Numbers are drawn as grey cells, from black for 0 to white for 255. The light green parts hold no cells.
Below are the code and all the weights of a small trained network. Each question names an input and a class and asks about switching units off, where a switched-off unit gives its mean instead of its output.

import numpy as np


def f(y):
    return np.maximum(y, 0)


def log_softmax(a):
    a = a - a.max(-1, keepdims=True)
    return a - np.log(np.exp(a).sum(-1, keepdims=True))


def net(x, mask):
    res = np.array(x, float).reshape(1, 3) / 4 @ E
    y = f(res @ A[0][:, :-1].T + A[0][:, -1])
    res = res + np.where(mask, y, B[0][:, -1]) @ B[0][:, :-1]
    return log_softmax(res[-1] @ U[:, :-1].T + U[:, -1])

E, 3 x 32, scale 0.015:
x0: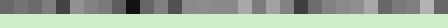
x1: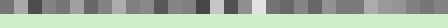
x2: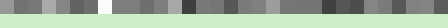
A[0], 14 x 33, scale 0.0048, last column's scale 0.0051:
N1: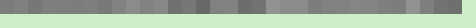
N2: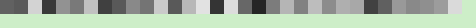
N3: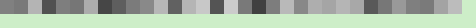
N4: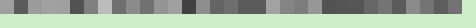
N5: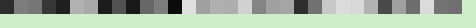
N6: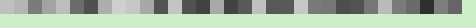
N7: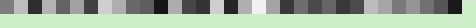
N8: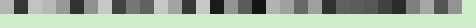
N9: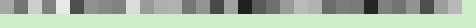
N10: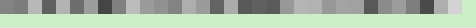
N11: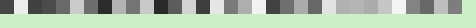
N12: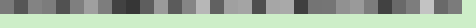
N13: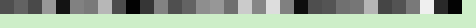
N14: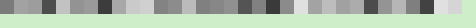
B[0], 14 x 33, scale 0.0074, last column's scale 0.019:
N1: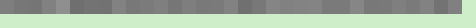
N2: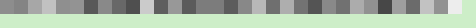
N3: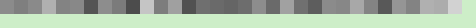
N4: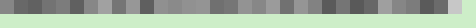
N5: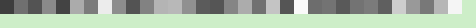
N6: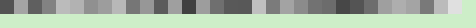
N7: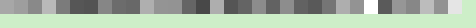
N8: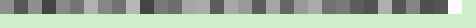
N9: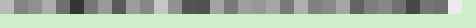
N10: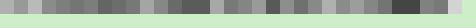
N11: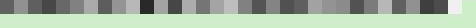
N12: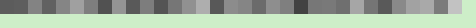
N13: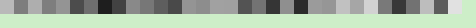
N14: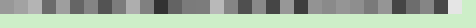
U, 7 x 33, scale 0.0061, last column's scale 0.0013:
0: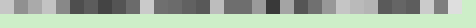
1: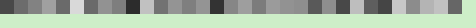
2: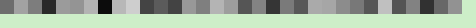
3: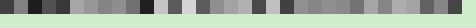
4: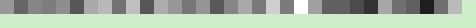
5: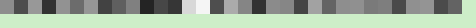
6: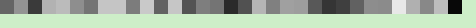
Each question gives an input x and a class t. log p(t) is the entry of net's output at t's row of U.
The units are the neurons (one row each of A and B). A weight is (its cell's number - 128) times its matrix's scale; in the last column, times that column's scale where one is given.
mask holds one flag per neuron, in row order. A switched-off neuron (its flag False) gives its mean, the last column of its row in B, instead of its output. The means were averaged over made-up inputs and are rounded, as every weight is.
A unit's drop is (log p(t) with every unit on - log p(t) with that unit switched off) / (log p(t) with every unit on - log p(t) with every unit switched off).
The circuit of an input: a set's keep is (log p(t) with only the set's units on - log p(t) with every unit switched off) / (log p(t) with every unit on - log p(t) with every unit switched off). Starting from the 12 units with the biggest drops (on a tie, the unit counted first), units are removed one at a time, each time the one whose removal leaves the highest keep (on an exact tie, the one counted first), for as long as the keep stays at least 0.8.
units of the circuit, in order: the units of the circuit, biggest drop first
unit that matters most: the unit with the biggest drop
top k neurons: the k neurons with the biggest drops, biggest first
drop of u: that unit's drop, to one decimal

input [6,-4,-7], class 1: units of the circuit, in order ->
[N5]
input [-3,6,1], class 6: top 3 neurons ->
[N6, N7, N13]
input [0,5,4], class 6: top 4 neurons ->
[N6, N14, N10, N13]
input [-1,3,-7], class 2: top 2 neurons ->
[N11, N14]
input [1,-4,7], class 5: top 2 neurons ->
[N5, N13]
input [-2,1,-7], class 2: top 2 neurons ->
[N11, N7]
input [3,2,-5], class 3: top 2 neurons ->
[N11, N5]
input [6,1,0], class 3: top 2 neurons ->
[N5, N2]
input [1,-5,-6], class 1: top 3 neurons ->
[N5, N13, N7]
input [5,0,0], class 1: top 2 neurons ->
[N5, N11]
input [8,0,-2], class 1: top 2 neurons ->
[N5, N8]
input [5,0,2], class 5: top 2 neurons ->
[N2, N13]
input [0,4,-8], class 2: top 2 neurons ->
[N14, N11]
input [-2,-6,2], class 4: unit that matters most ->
N8
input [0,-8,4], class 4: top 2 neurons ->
[N9, N8]
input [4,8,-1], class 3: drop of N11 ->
0.5
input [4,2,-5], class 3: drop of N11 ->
0.2
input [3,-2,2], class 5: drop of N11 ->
0.0
